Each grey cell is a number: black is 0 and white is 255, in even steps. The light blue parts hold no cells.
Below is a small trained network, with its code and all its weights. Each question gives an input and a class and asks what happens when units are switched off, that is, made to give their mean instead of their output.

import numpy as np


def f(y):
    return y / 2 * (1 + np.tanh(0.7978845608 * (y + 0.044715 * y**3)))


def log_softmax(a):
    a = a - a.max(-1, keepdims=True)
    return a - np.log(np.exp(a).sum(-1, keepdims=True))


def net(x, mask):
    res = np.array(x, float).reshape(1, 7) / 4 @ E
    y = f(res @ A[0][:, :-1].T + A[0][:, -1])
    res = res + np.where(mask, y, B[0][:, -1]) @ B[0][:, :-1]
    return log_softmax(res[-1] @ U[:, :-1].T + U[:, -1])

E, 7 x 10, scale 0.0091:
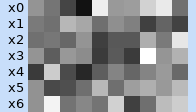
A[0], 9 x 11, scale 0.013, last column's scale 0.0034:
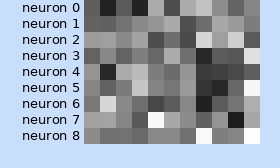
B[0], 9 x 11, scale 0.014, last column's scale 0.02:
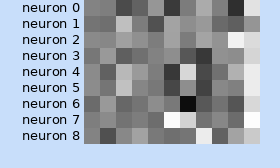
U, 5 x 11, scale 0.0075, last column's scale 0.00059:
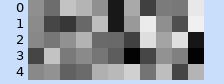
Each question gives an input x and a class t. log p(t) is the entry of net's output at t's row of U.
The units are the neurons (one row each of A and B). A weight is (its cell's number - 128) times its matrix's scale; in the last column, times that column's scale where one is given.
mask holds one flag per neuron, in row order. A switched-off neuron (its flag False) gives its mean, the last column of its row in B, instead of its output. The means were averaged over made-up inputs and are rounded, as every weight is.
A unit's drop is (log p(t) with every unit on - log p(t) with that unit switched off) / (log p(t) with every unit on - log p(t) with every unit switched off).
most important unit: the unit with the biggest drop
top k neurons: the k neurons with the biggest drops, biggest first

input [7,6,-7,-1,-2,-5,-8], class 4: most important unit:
neuron 7
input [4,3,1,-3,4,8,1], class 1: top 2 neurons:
[neuron 0; neuron 3]
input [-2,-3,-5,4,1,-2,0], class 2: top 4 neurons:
[neuron 0; neuron 7; neuron 4; neuron 6]
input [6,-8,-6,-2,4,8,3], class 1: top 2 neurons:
[neuron 0; neuron 8]
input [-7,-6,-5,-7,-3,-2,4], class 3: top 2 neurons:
[neuron 6; neuron 3]
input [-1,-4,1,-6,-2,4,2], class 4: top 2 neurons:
[neuron 4; neuron 6]
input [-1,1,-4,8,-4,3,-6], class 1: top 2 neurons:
[neuron 0; neuron 8]
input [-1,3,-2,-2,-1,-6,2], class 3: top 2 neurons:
[neuron 6; neuron 3]
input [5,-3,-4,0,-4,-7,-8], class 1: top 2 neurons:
[neuron 0; neuron 3]
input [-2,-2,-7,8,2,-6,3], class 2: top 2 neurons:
[neuron 2; neuron 3]
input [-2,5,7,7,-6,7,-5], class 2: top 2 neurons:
[neuron 2; neuron 8]
